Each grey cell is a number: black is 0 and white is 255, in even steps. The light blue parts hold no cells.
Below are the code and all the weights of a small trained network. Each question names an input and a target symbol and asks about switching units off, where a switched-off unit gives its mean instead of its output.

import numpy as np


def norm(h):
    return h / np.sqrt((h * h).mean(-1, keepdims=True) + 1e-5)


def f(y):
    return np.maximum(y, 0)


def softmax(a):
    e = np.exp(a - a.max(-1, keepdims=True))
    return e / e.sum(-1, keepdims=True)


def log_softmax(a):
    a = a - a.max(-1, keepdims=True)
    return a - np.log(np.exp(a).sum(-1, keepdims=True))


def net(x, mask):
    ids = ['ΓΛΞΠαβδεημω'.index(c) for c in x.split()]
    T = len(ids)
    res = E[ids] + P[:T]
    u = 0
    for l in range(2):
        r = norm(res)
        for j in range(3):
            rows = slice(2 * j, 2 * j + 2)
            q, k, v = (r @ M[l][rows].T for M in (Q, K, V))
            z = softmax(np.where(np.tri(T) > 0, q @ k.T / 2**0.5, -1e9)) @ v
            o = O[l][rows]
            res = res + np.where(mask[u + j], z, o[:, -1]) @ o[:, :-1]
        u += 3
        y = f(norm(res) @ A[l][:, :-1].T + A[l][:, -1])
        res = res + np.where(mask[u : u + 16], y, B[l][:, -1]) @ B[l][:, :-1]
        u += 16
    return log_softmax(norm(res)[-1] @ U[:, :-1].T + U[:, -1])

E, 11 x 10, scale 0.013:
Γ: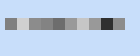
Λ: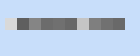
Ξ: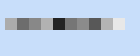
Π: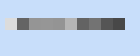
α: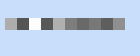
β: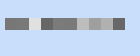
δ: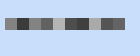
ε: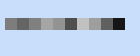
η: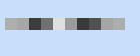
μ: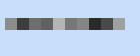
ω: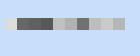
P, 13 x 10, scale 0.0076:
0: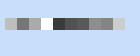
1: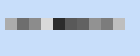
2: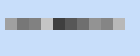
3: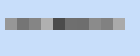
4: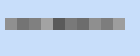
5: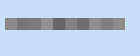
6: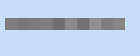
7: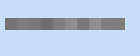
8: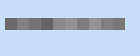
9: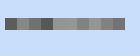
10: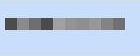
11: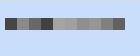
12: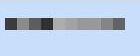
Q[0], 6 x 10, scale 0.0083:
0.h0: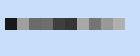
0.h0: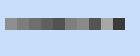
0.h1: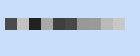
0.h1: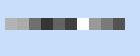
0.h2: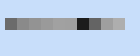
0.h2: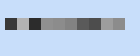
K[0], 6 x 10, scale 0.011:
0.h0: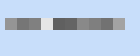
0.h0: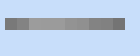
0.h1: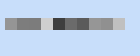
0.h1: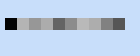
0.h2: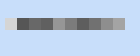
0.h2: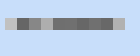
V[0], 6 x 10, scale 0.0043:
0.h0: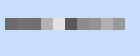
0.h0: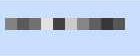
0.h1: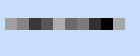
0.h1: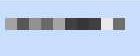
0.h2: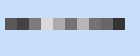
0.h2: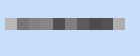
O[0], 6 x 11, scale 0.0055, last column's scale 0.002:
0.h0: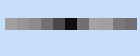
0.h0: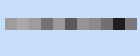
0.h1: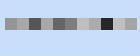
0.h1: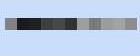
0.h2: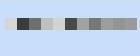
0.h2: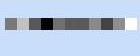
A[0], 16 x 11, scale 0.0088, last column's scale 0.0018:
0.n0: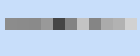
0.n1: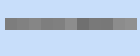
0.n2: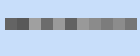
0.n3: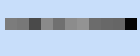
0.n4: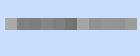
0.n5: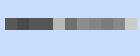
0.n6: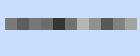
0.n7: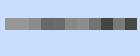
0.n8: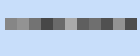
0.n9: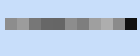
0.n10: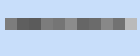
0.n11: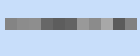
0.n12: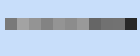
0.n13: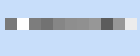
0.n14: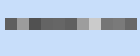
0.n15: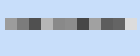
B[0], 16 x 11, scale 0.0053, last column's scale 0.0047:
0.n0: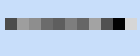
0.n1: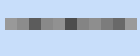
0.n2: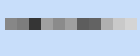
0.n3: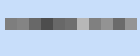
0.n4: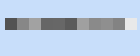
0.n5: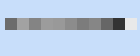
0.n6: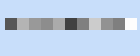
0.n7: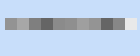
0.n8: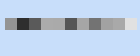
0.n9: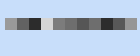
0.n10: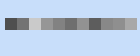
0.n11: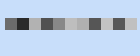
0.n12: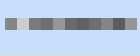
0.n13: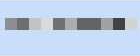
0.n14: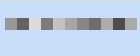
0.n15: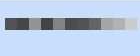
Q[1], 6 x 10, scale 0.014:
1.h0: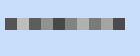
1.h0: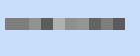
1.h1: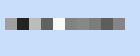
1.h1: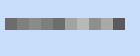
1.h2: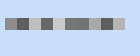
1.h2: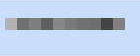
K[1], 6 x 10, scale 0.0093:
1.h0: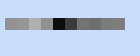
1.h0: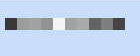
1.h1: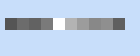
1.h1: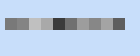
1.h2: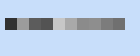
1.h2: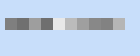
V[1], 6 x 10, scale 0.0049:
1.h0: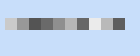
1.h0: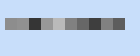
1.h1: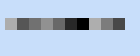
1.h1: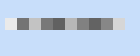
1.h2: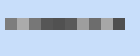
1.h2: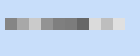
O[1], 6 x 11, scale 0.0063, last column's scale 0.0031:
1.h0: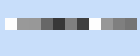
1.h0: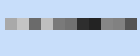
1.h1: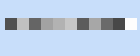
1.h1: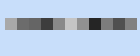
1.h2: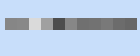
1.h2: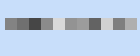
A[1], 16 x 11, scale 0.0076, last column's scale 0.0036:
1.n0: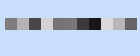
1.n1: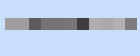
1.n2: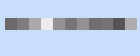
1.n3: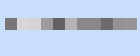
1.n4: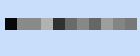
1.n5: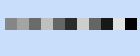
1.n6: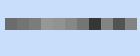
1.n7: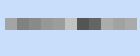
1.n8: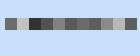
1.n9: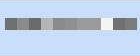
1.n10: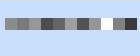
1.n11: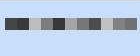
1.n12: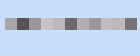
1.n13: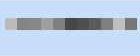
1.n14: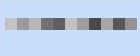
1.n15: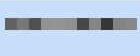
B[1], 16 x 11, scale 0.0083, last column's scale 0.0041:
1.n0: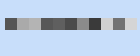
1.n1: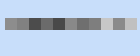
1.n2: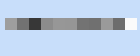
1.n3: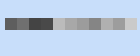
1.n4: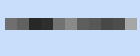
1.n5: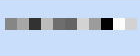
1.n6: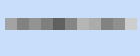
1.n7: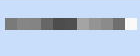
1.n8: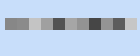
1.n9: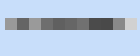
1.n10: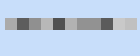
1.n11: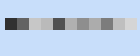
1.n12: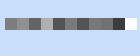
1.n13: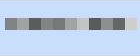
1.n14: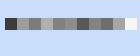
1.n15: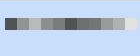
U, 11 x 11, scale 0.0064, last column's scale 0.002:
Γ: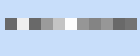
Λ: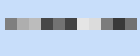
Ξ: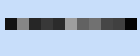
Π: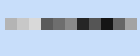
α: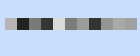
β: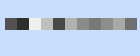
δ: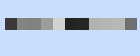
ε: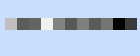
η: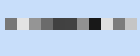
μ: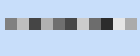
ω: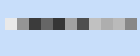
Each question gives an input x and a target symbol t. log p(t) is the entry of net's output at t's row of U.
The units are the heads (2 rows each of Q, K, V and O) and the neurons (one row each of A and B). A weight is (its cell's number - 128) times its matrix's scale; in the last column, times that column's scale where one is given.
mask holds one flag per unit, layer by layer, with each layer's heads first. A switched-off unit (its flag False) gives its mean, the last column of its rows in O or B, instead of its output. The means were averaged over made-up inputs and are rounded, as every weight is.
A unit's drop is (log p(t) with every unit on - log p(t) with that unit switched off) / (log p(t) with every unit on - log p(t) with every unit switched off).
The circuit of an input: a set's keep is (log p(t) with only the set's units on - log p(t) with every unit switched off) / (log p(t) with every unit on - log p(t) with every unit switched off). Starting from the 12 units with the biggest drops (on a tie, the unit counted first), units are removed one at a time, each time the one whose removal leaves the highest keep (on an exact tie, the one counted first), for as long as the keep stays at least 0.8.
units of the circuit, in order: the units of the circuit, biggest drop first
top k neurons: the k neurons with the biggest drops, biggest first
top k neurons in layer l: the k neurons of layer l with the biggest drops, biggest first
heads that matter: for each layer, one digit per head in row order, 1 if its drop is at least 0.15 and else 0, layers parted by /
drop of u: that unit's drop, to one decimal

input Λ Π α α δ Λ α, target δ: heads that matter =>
000 / 010
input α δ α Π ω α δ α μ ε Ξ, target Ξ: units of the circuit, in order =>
1.n4
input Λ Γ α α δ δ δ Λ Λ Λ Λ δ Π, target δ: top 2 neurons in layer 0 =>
0.n5; 0.n15
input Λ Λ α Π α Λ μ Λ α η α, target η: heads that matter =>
000 / 100
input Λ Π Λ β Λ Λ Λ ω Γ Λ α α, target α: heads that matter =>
000 / 011
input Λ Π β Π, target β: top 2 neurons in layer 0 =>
0.n15; 0.n6
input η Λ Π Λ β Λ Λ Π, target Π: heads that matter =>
100 / 000
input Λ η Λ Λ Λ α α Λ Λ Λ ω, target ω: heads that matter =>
000 / 000
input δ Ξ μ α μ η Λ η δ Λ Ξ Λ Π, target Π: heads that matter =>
000 / 100
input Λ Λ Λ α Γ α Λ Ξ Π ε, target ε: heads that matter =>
001 / 000
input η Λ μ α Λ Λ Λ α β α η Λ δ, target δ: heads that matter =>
000 / 000
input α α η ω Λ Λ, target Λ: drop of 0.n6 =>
0.1
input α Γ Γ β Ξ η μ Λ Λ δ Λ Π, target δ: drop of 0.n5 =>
0.5
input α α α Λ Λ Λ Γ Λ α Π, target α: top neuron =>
0.n15
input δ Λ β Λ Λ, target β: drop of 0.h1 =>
1.6
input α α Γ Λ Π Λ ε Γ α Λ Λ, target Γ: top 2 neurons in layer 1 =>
1.n3; 1.n14
